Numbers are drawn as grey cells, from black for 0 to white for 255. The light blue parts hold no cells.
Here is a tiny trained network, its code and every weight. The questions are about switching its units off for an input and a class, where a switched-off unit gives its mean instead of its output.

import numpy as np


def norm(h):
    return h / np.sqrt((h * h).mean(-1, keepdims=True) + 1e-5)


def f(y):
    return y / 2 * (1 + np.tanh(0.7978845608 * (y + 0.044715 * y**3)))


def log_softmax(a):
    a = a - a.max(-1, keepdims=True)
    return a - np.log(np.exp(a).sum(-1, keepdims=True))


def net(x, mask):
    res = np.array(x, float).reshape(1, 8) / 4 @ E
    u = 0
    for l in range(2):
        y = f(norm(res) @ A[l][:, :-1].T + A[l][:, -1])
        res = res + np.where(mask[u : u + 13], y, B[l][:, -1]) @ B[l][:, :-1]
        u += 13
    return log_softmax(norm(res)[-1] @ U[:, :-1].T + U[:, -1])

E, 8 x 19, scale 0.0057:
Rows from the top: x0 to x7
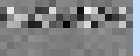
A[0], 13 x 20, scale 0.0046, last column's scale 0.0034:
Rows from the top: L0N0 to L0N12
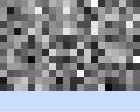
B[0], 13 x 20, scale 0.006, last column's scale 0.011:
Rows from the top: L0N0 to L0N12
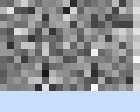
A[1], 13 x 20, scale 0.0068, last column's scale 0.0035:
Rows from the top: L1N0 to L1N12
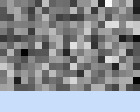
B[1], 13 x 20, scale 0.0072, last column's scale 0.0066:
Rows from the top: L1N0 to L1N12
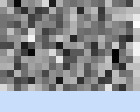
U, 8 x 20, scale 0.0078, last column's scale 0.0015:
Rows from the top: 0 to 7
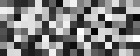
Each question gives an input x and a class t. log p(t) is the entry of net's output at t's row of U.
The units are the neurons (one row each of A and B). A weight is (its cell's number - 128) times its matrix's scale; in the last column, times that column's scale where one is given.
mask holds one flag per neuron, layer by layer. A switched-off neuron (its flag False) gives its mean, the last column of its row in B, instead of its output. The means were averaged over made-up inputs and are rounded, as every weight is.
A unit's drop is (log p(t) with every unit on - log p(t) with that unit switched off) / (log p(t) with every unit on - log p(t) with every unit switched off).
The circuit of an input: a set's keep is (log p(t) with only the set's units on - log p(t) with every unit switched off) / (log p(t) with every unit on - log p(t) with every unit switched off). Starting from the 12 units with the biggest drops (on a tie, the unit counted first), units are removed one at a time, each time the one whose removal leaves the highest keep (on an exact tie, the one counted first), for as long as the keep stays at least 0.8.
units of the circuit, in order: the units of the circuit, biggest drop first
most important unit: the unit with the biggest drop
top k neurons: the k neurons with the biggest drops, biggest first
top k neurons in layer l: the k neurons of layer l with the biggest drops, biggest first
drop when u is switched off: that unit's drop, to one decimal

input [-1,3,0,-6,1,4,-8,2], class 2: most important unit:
L0N4
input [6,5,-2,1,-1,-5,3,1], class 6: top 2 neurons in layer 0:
L0N4; L0N6
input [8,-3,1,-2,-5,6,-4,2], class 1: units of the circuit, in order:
L0N1; L1N9
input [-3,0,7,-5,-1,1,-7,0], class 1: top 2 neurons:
L0N12; L0N1
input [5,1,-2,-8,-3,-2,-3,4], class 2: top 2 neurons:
L0N4; L0N0
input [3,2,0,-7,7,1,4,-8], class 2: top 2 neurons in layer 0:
L0N4; L0N11
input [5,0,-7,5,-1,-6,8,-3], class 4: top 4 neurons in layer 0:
L0N1; L0N12; L0N2; L0N6
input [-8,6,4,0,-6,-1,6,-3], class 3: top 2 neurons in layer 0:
L0N0; L0N1
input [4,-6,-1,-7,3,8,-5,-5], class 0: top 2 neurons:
L0N1; L0N10
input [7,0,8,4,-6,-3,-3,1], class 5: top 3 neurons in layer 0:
L0N12; L0N1; L0N10
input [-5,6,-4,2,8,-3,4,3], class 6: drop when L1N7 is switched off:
0.1
